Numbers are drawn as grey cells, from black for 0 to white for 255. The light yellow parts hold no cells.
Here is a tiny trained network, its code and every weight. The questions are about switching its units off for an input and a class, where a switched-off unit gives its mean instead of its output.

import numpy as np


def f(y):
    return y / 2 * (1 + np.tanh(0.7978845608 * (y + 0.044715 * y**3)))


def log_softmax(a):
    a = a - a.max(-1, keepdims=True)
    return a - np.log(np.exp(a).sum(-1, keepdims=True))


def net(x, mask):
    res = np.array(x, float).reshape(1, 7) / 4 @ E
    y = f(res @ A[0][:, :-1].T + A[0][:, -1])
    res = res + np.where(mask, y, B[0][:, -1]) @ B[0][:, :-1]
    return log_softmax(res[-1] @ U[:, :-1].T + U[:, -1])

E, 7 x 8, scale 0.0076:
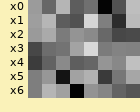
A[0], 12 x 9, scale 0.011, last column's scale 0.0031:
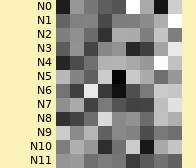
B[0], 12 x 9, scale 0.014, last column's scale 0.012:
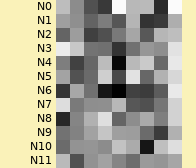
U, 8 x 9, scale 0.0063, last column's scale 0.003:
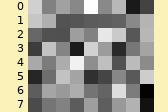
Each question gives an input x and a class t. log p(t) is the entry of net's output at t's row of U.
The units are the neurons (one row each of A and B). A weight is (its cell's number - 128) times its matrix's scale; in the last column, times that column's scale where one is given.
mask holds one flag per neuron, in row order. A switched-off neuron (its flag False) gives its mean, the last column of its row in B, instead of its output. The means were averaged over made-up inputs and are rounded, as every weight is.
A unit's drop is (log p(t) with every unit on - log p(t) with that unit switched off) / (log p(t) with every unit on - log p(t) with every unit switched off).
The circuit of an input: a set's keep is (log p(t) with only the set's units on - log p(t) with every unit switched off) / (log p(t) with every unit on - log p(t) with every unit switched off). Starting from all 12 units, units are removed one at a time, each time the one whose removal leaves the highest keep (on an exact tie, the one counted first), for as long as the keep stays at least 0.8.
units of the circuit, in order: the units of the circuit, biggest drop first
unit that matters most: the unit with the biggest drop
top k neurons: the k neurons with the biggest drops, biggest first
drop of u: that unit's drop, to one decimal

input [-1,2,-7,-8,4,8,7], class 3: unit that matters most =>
N10
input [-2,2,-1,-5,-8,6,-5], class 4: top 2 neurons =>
[N6 N0]
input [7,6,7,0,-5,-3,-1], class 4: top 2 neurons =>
[N0 N9]
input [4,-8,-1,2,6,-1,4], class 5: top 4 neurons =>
[N10 N6 N2 N7]
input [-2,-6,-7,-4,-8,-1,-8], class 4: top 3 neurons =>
[N5 N4 N6]
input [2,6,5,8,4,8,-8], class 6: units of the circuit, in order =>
[N8 N10]
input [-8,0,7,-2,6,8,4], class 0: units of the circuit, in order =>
[N6 N0]
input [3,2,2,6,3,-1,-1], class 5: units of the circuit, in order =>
[N0 N5]
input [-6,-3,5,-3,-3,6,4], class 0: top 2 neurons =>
[N4 N0]
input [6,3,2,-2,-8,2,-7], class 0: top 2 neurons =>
[N6 N5]
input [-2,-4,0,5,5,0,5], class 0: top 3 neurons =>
[N0 N5 N6]
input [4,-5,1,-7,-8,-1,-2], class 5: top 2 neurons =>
[N6 N0]
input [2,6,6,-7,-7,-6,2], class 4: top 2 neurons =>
[N0 N10]
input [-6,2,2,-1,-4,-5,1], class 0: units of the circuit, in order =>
[N0]
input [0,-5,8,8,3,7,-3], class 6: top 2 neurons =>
[N6 N3]
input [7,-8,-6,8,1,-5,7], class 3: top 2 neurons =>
[N4 N8]
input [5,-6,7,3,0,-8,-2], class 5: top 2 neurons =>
[N6 N10]
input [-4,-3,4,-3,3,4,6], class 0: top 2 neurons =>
[N6 N0]
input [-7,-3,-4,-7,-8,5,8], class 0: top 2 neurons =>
[N0 N4]
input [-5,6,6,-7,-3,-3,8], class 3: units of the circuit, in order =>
[N10]
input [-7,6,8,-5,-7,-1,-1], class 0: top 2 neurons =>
[N4 N8]
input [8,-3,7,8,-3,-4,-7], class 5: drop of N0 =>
0.2
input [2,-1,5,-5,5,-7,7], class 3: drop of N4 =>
0.0
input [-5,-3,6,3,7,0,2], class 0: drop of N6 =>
0.1
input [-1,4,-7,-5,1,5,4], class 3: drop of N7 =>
-0.1
